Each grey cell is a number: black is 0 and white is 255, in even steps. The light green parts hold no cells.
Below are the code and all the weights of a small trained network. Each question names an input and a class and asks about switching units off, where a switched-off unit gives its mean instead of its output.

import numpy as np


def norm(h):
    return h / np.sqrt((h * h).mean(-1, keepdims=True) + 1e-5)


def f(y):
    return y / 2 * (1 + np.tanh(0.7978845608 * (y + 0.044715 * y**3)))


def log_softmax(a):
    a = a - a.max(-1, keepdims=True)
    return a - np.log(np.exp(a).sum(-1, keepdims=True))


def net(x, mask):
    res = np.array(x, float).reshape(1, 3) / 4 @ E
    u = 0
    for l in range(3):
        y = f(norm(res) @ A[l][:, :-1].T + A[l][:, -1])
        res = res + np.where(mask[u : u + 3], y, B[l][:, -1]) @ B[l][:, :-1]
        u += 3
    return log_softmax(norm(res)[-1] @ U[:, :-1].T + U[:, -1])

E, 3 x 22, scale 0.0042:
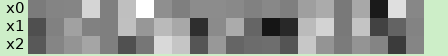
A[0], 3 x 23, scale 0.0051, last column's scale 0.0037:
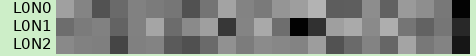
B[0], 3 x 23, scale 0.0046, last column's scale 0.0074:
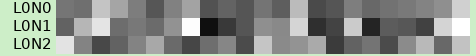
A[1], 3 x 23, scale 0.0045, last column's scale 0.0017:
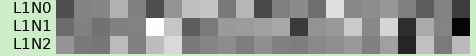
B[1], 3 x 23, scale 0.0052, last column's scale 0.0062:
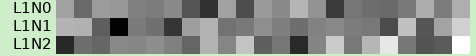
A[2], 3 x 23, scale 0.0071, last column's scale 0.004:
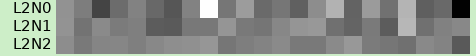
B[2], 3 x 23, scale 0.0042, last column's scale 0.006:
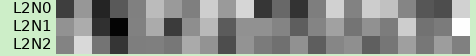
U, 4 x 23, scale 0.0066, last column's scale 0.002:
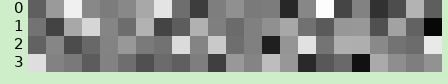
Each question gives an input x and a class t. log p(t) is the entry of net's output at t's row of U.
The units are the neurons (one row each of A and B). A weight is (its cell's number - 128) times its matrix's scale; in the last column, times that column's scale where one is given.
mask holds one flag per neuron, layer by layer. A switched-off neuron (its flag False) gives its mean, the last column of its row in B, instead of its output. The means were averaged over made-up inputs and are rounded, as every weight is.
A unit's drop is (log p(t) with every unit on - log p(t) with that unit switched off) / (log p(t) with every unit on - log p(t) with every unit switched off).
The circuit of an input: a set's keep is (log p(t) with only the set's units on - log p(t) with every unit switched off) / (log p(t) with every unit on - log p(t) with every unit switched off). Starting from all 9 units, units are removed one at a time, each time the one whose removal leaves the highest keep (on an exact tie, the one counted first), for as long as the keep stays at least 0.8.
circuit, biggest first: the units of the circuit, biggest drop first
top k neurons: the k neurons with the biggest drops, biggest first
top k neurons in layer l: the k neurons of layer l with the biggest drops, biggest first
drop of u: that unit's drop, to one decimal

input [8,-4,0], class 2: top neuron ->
L0N1
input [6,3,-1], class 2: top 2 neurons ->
L1N2, L0N0
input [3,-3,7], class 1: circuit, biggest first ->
L1N0, L0N1
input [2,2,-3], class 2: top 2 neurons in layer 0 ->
L0N0, L0N1
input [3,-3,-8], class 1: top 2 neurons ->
L1N1, L0N1
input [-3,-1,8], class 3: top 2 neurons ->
L1N0, L1N2
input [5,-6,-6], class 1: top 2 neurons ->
L1N1, L0N1
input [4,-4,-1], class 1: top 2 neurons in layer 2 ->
L2N1, L2N0
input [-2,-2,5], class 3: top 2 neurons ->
L1N0, L0N2
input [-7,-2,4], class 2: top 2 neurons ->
L0N1, L2N0
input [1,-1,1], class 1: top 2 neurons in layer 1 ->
L1N0, L1N2
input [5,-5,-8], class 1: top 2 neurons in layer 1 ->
L1N1, L1N2
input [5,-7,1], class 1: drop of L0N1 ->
0.4
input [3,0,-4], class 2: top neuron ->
L0N1
